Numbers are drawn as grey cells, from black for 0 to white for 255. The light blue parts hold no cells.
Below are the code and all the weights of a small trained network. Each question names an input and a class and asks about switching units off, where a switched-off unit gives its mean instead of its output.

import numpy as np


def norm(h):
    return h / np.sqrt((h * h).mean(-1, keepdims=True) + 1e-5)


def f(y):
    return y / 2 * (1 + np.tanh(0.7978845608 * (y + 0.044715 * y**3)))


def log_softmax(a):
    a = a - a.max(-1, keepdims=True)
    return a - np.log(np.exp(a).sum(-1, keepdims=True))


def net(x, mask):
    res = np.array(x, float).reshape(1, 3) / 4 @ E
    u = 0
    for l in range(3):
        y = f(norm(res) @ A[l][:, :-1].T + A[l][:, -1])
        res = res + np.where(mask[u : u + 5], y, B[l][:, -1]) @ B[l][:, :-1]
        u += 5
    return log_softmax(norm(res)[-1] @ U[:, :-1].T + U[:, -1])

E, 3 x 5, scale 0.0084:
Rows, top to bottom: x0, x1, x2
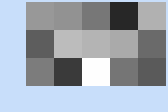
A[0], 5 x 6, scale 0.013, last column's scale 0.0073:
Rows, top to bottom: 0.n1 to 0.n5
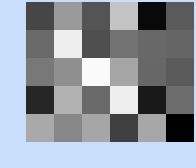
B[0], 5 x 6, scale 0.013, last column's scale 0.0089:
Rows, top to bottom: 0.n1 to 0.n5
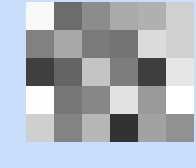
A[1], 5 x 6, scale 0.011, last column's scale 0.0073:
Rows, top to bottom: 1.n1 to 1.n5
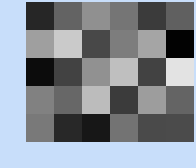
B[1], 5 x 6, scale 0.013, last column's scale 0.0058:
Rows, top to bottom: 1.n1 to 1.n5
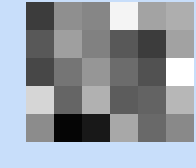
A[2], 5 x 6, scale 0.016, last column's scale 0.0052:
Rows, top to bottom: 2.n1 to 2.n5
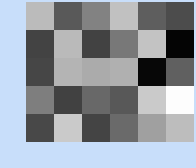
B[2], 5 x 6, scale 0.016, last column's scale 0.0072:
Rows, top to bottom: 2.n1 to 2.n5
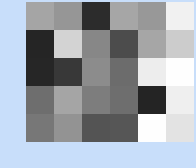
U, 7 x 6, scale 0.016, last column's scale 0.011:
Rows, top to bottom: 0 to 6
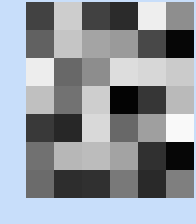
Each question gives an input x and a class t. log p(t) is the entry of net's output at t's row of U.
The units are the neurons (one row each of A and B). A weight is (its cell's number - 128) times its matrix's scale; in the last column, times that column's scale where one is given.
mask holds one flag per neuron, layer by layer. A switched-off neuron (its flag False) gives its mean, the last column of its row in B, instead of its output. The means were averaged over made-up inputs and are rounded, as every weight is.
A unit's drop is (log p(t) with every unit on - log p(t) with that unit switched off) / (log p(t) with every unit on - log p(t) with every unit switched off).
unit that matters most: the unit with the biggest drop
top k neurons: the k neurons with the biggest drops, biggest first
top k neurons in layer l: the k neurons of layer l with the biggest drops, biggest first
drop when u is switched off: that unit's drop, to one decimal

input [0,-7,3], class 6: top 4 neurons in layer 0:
[0.n3 0.n2 0.n4 0.n1]
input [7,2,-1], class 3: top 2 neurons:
[0.n5 1.n4]
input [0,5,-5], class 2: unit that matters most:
0.n4
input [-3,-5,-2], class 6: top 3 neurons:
[0.n2 0.n4 0.n3]
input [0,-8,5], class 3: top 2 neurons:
[0.n3 0.n4]
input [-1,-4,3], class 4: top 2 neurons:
[0.n4 0.n1]
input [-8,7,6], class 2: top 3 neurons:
[0.n4 0.n1 2.n1]
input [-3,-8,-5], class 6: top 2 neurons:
[1.n5 0.n2]
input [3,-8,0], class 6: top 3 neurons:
[0.n2 1.n5 0.n1]
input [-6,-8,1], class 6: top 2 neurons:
[0.n4 0.n3]
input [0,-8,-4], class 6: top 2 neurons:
[1.n5 0.n2]
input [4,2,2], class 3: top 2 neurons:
[0.n5 1.n4]
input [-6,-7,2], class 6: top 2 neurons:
[0.n3 0.n4]
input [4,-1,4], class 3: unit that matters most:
0.n5
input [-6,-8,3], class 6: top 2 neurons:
[1.n5 0.n3]
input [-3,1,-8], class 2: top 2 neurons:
[0.n4 0.n1]
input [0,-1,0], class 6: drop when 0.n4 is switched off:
0.6
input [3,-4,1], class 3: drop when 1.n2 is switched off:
0.0
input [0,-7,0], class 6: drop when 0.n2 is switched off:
0.1
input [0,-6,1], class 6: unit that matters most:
0.n3
